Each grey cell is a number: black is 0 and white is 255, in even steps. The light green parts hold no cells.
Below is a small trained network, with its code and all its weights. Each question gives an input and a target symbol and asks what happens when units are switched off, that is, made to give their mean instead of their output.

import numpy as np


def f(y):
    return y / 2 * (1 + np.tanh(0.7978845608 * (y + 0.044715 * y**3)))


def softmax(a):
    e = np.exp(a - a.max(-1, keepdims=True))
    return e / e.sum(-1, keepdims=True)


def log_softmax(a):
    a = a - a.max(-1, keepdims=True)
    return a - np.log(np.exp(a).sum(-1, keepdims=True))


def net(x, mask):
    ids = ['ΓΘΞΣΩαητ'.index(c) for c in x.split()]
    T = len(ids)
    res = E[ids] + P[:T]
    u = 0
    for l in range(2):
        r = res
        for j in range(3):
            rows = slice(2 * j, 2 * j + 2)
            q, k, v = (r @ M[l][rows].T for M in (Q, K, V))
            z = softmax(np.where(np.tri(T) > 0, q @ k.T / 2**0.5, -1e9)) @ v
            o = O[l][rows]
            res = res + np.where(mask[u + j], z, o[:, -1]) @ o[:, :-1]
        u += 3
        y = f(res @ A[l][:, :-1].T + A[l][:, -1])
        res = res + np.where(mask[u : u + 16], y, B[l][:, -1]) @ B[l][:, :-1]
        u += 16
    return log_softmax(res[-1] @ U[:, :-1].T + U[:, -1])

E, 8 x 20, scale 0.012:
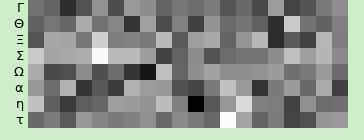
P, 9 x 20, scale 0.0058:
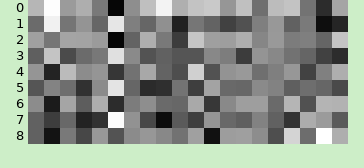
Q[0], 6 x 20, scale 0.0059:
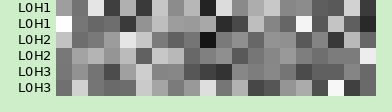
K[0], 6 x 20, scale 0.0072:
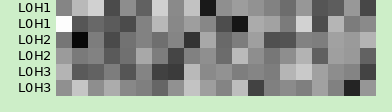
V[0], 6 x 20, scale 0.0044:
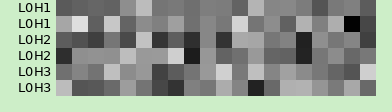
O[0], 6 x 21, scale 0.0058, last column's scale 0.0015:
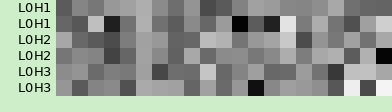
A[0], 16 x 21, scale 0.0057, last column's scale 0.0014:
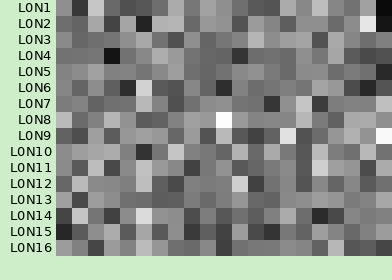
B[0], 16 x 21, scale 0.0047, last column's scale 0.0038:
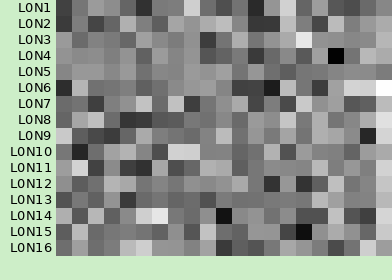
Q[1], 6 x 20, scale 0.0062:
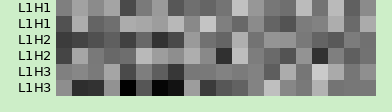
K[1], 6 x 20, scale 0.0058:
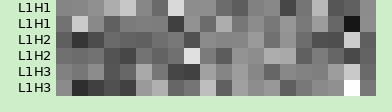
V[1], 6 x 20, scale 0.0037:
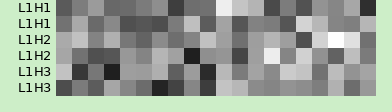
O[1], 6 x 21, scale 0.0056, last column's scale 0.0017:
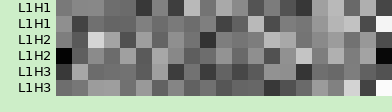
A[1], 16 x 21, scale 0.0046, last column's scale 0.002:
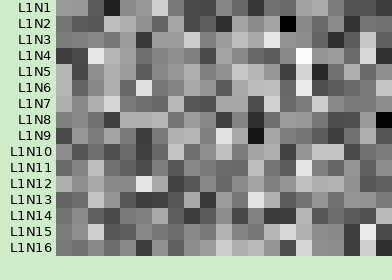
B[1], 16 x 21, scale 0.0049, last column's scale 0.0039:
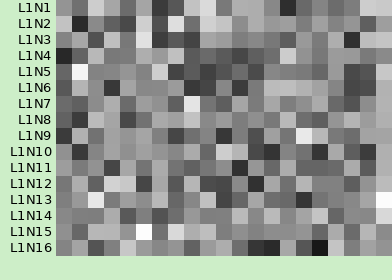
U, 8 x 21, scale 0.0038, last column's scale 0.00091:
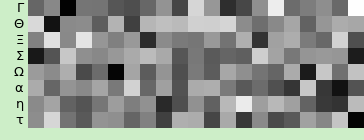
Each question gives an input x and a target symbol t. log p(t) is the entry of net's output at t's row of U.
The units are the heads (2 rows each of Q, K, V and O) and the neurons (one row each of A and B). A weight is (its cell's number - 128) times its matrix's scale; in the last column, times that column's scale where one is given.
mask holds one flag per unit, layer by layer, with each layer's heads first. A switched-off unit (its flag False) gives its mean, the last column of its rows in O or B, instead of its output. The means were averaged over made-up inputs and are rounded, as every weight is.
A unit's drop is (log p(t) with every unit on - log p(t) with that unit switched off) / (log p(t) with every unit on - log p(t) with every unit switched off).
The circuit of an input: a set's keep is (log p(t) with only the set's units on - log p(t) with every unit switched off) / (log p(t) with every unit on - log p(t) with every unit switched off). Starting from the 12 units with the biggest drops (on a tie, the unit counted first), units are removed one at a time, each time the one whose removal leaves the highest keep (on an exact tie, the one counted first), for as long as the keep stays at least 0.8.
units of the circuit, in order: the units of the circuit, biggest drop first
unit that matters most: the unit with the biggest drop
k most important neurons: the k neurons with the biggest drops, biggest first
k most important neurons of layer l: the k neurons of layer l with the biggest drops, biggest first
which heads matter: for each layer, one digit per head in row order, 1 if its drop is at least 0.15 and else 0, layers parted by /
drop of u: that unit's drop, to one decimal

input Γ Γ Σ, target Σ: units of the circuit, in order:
L1H2, L1N4
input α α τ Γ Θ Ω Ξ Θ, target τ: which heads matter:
000 / 000
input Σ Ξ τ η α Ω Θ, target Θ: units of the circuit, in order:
L0H1, L1N2, L0N10, L0N6
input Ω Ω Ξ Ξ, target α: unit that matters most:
L0N14
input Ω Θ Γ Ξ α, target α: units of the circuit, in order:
L0H1, L1N10, L0H3, L0N6
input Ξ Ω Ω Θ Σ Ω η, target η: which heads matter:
100 / 000
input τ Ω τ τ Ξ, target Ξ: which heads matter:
100 / 000
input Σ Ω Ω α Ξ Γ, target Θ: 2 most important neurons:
L1N2, L1N1
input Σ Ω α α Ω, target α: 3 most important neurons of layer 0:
L0N6, L0N16, L0N4
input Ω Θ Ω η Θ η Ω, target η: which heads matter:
001 / 100
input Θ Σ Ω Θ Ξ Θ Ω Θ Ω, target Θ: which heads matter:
011 / 111
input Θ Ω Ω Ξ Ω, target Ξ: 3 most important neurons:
L0N14, L0N8, L1N9
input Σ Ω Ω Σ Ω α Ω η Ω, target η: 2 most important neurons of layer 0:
L0N6, L0N16
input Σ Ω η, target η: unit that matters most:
L1N6
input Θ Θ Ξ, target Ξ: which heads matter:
100 / 100
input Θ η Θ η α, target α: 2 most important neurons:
L1N10, L1N5
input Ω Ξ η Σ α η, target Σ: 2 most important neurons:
L1N8, L0N6
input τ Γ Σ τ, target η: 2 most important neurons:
L1N6, L0N6
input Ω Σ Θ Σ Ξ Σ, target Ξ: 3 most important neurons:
L1N12, L0N11, L1N1
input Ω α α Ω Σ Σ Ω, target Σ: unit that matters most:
L1H2
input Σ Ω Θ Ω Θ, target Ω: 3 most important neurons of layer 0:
L0N1, L0N7, L0N9
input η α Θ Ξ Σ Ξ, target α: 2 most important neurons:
L0N14, L0N12
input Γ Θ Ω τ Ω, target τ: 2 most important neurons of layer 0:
L0N8, L0N14
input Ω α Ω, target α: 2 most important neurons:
L1N10, L0N6
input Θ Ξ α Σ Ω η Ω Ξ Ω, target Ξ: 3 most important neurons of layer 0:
L0N14, L0N12, L0N8
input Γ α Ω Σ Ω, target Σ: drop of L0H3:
0.6
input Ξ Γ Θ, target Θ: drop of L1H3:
0.2
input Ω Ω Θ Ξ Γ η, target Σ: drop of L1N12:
0.0
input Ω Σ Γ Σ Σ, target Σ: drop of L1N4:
0.6
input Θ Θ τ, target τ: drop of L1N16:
0.2
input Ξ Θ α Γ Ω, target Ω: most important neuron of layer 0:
L0N4
